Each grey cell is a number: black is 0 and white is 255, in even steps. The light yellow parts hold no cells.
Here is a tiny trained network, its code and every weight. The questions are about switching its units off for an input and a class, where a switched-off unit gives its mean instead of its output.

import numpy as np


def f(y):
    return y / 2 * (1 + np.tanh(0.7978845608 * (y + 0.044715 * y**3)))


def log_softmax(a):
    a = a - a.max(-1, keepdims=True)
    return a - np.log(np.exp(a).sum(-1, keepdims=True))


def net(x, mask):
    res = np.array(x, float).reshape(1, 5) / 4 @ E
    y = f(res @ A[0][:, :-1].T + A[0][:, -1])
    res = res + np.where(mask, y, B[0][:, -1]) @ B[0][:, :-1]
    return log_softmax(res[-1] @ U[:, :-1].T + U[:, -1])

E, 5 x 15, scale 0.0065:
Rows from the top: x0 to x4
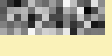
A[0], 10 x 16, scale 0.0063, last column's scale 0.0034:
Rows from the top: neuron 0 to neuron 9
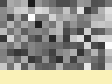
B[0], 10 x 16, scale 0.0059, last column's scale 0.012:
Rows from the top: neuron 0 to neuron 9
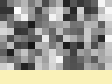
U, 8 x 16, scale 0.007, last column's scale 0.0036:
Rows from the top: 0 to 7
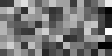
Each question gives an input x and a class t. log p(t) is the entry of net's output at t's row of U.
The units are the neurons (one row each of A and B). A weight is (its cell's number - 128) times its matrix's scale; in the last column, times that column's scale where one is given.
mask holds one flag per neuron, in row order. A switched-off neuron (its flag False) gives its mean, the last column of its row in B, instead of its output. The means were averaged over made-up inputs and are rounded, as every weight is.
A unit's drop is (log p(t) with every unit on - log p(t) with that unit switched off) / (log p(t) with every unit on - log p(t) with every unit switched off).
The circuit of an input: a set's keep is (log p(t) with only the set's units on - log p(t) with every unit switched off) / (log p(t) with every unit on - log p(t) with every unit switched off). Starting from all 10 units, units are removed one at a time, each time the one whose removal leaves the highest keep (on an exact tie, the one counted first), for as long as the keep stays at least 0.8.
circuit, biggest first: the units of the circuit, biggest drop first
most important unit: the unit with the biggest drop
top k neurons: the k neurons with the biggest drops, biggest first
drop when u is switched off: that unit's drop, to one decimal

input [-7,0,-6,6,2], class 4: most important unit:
neuron 2
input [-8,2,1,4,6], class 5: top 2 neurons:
[neuron 6; neuron 9]
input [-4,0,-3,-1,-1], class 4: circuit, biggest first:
[neuron 2; neuron 1]
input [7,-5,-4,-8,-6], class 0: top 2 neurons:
[neuron 2; neuron 7]
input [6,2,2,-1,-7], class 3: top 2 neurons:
[neuron 1; neuron 2]
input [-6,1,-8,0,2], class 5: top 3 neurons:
[neuron 5; neuron 3; neuron 2]
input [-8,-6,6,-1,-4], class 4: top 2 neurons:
[neuron 2; neuron 5]
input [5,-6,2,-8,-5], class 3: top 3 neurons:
[neuron 1; neuron 3; neuron 5]
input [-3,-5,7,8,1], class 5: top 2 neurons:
[neuron 0; neuron 5]
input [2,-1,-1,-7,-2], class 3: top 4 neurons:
[neuron 1; neuron 3; neuron 5; neuron 0]
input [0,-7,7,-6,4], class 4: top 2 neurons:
[neuron 1; neuron 3]
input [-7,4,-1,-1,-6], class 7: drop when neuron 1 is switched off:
0.1
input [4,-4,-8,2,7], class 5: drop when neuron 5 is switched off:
0.0
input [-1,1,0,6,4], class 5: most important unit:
neuron 5
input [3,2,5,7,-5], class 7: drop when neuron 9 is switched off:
0.2
